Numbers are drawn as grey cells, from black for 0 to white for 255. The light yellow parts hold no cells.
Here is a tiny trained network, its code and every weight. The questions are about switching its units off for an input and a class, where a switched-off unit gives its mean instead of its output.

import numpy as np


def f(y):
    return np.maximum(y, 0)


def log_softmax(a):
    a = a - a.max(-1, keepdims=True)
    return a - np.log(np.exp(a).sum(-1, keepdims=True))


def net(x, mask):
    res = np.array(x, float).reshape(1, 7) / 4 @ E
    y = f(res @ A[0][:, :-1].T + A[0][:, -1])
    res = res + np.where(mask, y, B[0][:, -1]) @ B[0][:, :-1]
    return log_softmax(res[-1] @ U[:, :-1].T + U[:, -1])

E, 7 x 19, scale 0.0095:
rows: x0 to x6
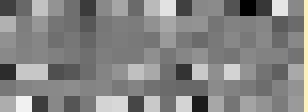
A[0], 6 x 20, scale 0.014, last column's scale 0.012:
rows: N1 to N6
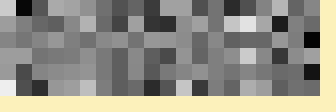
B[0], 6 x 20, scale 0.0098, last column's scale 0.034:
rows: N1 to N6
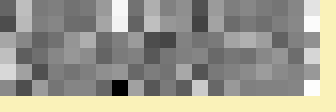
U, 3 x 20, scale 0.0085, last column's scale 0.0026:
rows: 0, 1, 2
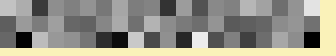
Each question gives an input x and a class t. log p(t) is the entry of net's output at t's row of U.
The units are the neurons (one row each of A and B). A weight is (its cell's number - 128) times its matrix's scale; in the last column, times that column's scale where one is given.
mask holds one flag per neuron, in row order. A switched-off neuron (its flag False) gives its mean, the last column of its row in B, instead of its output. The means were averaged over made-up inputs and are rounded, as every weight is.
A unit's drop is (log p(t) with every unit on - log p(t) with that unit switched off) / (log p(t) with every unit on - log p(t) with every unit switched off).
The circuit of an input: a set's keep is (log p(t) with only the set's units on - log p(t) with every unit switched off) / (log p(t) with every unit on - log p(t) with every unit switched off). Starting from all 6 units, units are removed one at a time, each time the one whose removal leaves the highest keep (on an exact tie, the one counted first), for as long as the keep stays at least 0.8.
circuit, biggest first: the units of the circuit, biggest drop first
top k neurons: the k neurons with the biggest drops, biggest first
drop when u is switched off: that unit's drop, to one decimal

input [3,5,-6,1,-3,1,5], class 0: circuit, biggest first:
[N2]
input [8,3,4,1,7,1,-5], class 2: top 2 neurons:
[N2 N1]
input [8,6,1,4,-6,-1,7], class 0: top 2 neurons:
[N3 N2]
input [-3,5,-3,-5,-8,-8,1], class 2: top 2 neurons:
[N6 N2]
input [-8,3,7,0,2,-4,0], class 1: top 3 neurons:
[N2 N3 N5]
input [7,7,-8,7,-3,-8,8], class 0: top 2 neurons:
[N3 N2]
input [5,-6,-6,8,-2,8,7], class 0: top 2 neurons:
[N6 N3]
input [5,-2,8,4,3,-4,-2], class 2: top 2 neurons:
[N2 N1]
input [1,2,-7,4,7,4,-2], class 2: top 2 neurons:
[N2 N1]
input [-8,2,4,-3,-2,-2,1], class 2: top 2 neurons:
[N6 N1]
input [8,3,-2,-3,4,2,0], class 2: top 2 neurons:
[N2 N1]
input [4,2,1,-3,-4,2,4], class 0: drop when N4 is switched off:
-0.1
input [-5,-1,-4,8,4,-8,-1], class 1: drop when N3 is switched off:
0.1
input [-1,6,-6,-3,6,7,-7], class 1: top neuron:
[N6]
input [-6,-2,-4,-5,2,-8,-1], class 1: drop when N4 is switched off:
-0.1
